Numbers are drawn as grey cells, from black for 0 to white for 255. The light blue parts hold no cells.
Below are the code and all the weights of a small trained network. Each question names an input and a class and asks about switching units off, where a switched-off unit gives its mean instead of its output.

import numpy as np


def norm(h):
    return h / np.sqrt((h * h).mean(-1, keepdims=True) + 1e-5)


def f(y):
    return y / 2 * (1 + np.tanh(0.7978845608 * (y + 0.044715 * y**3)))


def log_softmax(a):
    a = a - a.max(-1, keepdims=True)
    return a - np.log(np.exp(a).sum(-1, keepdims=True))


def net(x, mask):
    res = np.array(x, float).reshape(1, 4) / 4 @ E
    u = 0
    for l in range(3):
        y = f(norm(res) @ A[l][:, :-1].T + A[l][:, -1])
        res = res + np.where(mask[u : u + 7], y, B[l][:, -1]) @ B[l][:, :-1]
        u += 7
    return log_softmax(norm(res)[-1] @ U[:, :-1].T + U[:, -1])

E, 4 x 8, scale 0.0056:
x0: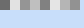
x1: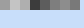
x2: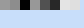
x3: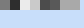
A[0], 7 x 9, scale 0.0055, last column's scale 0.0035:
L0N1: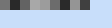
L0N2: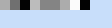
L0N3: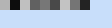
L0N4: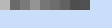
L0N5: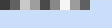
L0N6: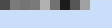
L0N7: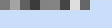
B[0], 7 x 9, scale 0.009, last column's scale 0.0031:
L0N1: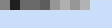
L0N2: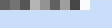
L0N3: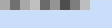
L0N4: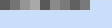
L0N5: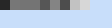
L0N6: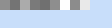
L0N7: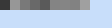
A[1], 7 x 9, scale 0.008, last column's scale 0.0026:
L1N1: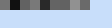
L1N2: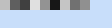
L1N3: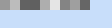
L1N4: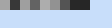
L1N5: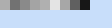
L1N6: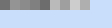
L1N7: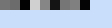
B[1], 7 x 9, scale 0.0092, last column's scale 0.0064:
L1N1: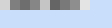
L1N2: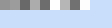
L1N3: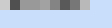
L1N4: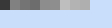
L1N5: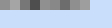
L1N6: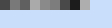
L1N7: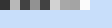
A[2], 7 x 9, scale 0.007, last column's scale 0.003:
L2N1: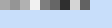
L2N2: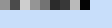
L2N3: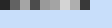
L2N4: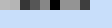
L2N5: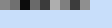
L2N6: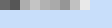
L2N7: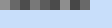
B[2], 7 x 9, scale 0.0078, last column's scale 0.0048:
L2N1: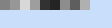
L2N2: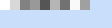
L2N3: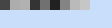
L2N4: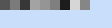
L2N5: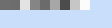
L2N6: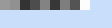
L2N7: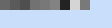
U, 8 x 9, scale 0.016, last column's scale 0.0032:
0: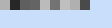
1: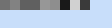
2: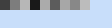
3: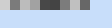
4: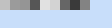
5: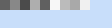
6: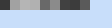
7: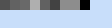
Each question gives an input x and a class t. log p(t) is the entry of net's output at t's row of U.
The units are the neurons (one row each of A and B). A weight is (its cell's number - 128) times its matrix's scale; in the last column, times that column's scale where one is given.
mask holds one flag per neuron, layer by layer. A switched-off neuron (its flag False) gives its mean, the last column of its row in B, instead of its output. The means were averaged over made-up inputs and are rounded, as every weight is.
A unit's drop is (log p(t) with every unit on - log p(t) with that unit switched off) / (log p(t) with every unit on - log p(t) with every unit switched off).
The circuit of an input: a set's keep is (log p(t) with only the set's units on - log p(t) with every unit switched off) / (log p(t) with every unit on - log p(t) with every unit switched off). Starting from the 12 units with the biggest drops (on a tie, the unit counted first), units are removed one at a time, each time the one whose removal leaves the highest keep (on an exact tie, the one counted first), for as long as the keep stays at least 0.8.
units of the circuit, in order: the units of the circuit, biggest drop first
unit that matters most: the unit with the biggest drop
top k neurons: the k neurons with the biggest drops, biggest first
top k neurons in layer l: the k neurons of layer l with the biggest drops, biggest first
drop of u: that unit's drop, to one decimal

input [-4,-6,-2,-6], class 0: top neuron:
(L0N1)
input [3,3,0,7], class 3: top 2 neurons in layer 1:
(L1N7, L1N2)
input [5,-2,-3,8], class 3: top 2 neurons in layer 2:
(L2N2, L2N1)
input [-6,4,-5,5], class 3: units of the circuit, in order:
(L2N2, L1N2)
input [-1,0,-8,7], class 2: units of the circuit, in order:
(L1N4, L2N3)
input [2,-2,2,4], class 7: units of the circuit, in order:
(L0N5, L1N2)
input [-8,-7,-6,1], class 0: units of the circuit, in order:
(L0N1, L1N1)
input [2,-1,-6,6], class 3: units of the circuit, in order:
(L1N2, L1N7)
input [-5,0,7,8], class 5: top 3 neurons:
(L1N2, L1N7, L0N2)
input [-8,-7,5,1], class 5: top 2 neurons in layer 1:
(L1N7, L1N2)
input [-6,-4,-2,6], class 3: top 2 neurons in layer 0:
(L0N3, L0N2)
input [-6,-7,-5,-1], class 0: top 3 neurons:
(L0N1, L1N1, L1N7)
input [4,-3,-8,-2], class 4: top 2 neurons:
(L1N3, L1N7)
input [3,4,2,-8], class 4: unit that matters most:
L1N3
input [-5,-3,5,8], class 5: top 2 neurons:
(L1N2, L1N7)
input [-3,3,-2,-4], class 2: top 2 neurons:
(L1N1, L1N2)
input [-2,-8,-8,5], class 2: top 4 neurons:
(L1N4, L2N3, L1N3, L0N6)
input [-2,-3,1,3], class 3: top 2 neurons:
(L0N3, L1N1)
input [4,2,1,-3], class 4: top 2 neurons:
(L0N5, L1N3)
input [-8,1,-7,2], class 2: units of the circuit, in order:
(L1N4)
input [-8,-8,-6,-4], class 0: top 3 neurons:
(L0N1, L1N1, L1N7)
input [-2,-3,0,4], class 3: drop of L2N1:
0.1
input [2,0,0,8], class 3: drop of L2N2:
0.1
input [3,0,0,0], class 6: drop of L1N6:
0.5
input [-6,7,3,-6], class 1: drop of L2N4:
0.2
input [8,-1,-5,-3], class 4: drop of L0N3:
0.0
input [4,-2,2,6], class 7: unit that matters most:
L0N5
